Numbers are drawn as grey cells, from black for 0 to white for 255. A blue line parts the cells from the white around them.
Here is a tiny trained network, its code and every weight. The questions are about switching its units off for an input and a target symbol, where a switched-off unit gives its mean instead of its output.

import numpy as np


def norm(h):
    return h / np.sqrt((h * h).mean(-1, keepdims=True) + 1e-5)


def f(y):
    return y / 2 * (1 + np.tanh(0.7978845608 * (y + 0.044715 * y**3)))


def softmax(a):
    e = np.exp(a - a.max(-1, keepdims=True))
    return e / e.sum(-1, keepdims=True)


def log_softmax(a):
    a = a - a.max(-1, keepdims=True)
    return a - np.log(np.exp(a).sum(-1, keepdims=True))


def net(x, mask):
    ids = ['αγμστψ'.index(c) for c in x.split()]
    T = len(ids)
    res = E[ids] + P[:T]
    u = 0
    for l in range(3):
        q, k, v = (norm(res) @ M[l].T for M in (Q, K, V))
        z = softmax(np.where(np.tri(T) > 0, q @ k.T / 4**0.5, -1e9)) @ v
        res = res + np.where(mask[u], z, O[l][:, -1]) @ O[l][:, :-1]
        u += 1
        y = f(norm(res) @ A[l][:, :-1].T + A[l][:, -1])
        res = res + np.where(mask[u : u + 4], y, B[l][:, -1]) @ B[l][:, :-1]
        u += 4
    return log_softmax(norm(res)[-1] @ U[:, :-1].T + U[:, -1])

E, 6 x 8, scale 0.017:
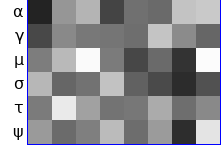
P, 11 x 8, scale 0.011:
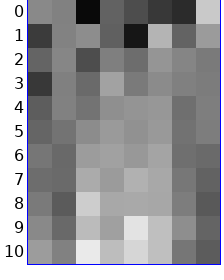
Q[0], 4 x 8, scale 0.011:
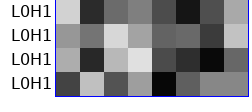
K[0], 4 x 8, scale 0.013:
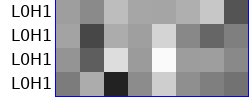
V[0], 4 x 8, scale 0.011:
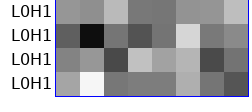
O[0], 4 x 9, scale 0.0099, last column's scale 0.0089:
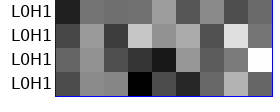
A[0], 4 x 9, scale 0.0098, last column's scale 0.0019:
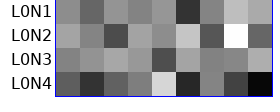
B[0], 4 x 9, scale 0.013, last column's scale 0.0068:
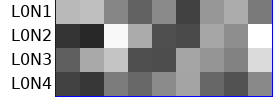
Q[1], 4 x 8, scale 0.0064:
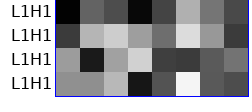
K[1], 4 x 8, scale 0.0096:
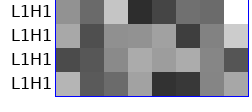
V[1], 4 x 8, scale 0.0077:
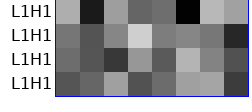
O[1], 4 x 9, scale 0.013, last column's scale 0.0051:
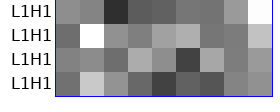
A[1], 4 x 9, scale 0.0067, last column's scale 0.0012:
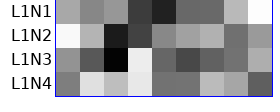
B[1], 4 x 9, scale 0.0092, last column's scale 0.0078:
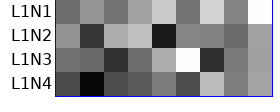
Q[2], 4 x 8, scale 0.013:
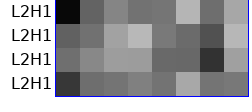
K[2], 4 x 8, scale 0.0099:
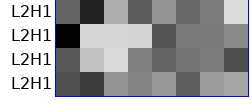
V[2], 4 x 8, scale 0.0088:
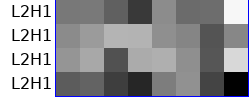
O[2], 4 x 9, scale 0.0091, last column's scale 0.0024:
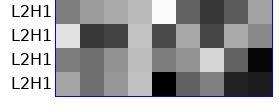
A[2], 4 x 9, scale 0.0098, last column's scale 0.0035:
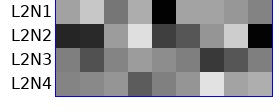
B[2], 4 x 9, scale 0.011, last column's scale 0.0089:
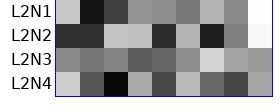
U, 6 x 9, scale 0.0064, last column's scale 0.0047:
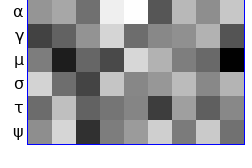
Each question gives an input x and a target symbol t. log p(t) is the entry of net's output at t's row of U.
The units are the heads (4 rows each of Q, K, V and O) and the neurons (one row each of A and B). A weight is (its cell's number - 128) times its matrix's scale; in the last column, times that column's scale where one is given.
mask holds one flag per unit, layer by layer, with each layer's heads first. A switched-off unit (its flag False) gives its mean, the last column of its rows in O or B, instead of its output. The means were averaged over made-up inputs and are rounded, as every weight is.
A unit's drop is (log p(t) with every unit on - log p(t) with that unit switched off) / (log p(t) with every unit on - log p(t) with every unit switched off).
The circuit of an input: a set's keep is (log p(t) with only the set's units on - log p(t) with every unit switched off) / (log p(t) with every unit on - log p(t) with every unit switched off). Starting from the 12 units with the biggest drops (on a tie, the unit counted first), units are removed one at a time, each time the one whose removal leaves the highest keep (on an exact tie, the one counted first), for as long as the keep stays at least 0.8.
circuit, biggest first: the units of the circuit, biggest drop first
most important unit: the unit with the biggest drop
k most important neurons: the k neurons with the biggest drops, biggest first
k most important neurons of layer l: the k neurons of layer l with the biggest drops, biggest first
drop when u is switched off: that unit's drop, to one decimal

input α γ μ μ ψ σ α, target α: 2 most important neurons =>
[L0N2; L0N1]
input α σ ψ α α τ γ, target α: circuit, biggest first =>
[L0H1; L2H1; L2N2]
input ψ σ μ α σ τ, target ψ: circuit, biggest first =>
[L2H1; L2N2]
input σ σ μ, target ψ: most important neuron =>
[L2N4]
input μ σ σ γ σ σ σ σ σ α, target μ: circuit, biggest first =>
[L1H1; L0N2; L2H1]
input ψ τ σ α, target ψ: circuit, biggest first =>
[L0N2; L2H1; L2N2]
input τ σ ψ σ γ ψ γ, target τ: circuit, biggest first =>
[L0H1; L2H1; L2N2]
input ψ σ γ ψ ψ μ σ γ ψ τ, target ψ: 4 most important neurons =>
[L0N2; L2N2; L2N1; L2N4]
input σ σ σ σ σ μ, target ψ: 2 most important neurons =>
[L2N4; L2N2]
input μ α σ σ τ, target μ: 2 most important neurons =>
[L0N1; L0N2]
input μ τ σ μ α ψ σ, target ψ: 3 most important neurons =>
[L0N2; L2N2; L2N1]
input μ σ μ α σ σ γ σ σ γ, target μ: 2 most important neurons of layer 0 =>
[L0N1; L0N2]
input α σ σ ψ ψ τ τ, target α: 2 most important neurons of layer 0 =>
[L0N1; L0N4]
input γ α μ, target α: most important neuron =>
[L0N2]
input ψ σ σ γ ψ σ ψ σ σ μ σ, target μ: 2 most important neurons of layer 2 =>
[L2N3; L2N2]
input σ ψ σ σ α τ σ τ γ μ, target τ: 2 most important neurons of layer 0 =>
[L0N1; L0N2]
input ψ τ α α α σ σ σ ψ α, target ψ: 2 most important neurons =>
[L0N2; L2N1]
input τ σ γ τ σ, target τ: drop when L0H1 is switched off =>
0.7
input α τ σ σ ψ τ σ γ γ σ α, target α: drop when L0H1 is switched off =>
0.4
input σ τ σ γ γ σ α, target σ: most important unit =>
L0N2
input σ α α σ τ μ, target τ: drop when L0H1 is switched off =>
0.9
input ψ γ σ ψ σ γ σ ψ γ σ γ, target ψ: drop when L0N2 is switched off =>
1.1
